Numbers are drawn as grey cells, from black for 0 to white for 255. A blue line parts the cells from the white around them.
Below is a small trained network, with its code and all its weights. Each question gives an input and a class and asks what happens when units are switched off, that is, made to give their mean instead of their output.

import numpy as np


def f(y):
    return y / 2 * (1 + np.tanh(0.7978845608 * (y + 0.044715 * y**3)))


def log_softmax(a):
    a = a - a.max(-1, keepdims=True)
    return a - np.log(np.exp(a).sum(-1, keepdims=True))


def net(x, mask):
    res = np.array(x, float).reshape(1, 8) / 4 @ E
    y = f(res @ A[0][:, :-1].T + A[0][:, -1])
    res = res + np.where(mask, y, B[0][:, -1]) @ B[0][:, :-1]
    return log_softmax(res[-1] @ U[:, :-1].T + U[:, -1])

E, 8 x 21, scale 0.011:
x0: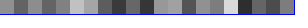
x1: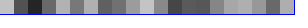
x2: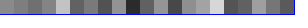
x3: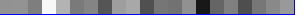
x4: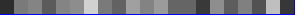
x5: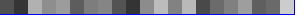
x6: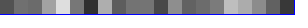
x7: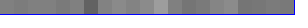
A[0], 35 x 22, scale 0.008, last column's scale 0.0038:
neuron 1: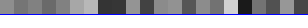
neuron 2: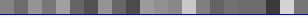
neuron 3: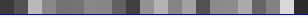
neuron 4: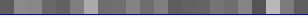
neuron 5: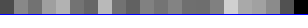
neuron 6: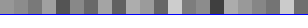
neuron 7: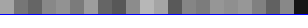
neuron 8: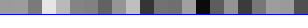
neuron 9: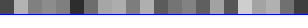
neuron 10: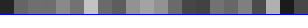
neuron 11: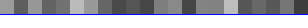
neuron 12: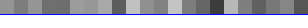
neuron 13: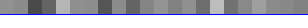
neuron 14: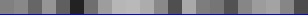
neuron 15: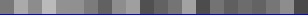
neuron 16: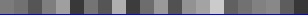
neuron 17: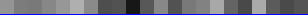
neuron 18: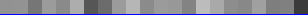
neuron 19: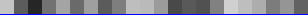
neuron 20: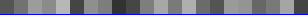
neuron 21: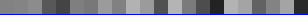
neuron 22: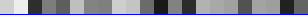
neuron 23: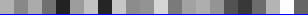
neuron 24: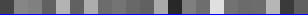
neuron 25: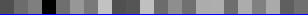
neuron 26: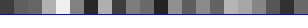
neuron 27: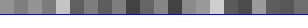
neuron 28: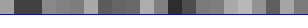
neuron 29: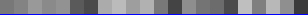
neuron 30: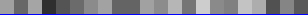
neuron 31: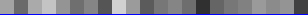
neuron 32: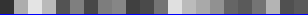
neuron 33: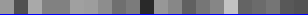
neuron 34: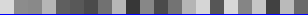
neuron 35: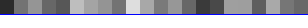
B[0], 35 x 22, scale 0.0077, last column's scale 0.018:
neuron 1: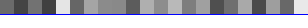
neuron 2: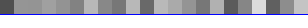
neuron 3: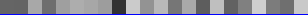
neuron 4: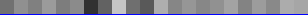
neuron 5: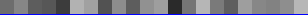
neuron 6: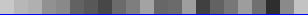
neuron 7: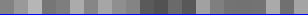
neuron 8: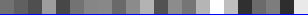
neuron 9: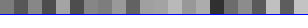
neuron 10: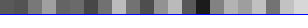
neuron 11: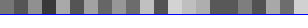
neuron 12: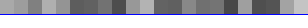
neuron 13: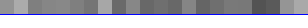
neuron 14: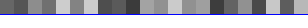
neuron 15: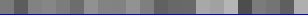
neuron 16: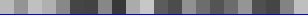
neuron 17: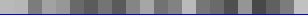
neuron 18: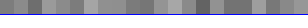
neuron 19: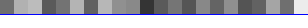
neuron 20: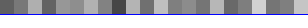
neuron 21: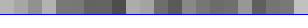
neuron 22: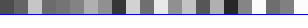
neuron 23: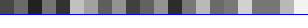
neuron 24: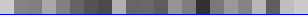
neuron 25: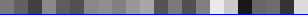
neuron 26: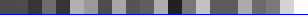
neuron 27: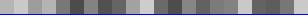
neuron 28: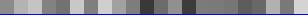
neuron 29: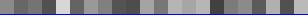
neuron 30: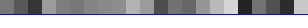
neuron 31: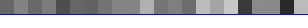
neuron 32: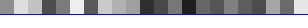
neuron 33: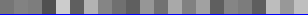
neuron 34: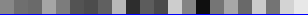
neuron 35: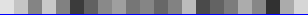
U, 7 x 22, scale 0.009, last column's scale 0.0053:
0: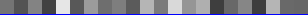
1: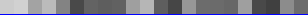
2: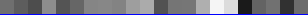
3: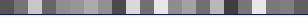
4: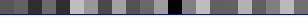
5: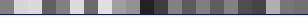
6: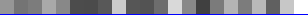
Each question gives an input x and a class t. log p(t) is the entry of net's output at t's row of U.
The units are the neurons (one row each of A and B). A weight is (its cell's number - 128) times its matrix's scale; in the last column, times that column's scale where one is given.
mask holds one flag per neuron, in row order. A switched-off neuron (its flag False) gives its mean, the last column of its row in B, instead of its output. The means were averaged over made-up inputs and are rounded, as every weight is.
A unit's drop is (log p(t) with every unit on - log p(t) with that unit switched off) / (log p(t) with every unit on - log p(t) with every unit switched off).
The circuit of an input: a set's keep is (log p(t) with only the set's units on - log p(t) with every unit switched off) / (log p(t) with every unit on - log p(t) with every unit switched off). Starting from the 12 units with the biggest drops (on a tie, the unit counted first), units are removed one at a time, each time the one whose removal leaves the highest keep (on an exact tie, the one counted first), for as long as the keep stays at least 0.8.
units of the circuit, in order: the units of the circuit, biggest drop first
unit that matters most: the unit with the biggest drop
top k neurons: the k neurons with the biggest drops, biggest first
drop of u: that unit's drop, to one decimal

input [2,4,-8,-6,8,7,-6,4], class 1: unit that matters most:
neuron 35
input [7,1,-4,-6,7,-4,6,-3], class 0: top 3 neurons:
neuron 11; neuron 1; neuron 33
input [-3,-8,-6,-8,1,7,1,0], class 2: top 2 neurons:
neuron 25; neuron 30
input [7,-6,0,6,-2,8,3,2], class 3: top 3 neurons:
neuron 20; neuron 3; neuron 2
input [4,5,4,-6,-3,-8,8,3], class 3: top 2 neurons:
neuron 22; neuron 23
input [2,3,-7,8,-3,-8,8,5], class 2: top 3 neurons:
neuron 8; neuron 31; neuron 23
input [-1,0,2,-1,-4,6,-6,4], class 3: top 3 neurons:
neuron 2; neuron 3; neuron 26
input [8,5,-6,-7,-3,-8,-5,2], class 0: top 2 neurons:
neuron 1; neuron 11
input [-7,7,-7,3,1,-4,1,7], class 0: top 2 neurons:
neuron 14; neuron 29
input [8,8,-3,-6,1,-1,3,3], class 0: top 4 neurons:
neuron 1; neuron 11; neuron 32; neuron 33
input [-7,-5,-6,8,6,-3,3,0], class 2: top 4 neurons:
neuron 8; neuron 31; neuron 15; neuron 1
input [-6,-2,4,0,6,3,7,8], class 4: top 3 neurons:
neuron 26; neuron 5; neuron 1
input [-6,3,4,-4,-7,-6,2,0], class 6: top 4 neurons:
neuron 34; neuron 1; neuron 11; neuron 3
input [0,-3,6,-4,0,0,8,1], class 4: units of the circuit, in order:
neuron 26
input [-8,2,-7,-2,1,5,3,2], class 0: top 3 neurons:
neuron 29; neuron 9; neuron 14
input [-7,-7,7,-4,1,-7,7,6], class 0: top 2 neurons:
neuron 9; neuron 29
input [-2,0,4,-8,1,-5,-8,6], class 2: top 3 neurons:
neuron 25; neuron 30; neuron 26
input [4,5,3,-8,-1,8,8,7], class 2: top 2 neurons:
neuron 25; neuron 30
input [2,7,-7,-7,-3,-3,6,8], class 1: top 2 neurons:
neuron 6; neuron 12
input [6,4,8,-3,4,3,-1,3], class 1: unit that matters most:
neuron 27
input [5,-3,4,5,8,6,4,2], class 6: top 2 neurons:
neuron 24; neuron 10
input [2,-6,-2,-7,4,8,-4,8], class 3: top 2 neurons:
neuron 3; neuron 8
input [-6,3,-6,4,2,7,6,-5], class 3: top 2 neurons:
neuron 3; neuron 20
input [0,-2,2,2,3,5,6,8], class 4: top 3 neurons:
neuron 26; neuron 22; neuron 5
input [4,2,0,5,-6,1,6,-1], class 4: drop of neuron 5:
0.4
